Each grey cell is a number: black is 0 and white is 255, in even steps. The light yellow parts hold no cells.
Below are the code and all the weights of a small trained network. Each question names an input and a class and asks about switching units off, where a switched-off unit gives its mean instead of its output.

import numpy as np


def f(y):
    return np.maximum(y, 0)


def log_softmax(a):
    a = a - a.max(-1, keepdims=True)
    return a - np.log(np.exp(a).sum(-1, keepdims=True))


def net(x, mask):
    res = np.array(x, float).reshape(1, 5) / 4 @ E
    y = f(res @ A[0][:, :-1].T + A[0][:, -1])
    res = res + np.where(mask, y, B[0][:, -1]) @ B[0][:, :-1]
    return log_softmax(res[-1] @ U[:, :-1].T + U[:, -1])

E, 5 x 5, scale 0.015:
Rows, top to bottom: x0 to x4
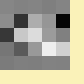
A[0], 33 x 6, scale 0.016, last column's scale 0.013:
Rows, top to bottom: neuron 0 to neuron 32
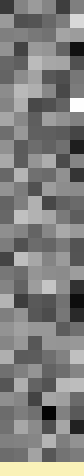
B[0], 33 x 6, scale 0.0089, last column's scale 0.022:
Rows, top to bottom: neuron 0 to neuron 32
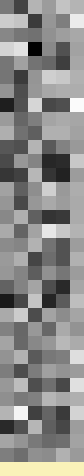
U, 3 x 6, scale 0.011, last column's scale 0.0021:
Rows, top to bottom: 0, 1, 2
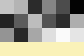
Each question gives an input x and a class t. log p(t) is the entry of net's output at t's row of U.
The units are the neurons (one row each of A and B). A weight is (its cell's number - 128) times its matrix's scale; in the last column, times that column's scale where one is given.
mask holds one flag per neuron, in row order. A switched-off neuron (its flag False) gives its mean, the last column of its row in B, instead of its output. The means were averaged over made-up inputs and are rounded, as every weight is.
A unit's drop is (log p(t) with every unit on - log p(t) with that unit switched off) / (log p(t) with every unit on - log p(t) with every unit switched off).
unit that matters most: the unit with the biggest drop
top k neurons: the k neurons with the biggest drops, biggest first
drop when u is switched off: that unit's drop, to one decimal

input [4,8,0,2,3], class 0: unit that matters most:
neuron 3
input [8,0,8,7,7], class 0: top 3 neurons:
[neuron 7; neuron 18; neuron 21]
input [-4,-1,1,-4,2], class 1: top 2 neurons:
[neuron 7; neuron 1]
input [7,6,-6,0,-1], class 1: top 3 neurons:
[neuron 21; neuron 11; neuron 29]
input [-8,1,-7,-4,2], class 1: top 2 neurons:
[neuron 21; neuron 7]
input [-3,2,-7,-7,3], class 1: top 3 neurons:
[neuron 21; neuron 7; neuron 10]
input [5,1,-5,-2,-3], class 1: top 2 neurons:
[neuron 21; neuron 7]
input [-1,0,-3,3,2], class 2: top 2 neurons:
[neuron 29; neuron 27]
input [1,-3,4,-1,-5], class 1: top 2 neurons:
[neuron 1; neuron 29]
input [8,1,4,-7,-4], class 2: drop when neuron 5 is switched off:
0.3
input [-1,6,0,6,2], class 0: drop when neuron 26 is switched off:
0.0
